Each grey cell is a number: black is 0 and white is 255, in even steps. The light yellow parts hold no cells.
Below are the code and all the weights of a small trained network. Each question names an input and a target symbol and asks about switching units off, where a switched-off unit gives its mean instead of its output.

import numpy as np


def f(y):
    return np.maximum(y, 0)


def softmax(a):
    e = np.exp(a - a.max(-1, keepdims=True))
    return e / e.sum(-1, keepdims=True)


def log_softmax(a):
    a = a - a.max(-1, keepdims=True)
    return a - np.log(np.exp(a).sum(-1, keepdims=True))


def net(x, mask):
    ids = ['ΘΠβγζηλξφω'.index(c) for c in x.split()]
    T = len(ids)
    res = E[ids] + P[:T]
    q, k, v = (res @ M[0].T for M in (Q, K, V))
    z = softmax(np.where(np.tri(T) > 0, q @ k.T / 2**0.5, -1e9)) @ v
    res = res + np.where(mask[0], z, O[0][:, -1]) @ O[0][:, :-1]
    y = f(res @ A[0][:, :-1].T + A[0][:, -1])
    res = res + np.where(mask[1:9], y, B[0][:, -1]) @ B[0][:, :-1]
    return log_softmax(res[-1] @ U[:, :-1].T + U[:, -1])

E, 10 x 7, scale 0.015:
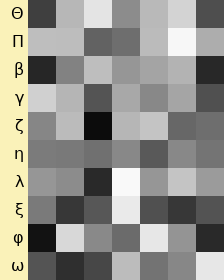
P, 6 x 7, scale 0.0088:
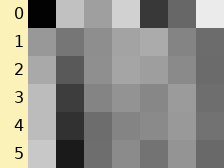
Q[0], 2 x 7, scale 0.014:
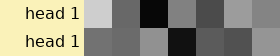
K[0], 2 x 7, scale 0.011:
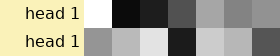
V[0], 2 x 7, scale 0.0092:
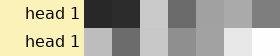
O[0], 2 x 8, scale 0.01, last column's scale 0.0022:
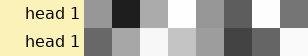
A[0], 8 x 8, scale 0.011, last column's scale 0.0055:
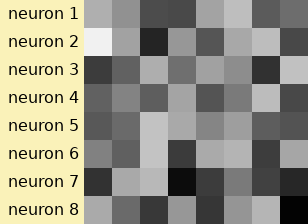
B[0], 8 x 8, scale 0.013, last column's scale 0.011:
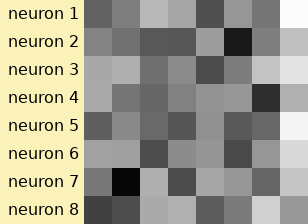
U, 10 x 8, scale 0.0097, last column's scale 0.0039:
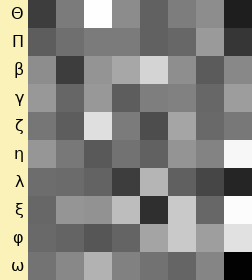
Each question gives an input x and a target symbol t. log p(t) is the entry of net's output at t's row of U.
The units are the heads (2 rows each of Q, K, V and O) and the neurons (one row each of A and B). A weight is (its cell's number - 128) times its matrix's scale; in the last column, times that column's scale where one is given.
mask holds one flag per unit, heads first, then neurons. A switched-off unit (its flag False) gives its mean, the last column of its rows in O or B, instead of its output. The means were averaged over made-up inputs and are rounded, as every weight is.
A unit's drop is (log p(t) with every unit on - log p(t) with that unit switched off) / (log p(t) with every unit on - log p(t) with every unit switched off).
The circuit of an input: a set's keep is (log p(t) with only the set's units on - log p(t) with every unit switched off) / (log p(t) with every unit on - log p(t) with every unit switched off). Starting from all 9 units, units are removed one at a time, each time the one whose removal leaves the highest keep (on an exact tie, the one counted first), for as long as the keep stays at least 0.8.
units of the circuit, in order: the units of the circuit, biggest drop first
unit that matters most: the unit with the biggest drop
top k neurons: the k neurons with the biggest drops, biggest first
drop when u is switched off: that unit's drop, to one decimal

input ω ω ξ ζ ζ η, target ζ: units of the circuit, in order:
[neuron 1; head 1; neuron 7]
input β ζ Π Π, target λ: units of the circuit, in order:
[neuron 2]
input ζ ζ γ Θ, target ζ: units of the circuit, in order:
[head 1; neuron 7; neuron 1]
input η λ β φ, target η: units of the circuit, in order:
[neuron 3; neuron 6]
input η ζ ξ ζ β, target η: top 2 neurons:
[neuron 3; neuron 6]
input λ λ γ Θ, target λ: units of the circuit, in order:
[head 1; neuron 6]
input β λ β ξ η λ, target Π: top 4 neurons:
[neuron 2; neuron 8; neuron 7; neuron 4]
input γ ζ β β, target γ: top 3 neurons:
[neuron 7; neuron 6; neuron 3]
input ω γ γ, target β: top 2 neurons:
[neuron 1; neuron 3]
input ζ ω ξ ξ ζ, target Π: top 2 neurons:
[neuron 2; neuron 8]
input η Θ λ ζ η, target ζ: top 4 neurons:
[neuron 7; neuron 1; neuron 5; neuron 2]
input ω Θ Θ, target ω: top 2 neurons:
[neuron 3; neuron 1]
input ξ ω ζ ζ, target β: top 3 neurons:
[neuron 3; neuron 1; neuron 5]
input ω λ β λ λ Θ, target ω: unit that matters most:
head 1
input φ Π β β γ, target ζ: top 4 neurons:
[neuron 1; neuron 7; neuron 5; neuron 4]
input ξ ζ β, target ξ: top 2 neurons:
[neuron 1; neuron 2]
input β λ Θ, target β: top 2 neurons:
[neuron 1; neuron 3]
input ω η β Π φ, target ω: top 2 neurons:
[neuron 3; neuron 7]
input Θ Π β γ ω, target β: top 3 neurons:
[neuron 3; neuron 1; neuron 4]
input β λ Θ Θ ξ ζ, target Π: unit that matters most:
neuron 2
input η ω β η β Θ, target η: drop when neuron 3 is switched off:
0.2
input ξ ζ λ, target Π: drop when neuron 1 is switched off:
0.1
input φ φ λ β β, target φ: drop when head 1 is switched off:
0.7
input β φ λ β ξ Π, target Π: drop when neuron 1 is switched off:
0.3
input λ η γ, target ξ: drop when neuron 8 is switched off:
0.0
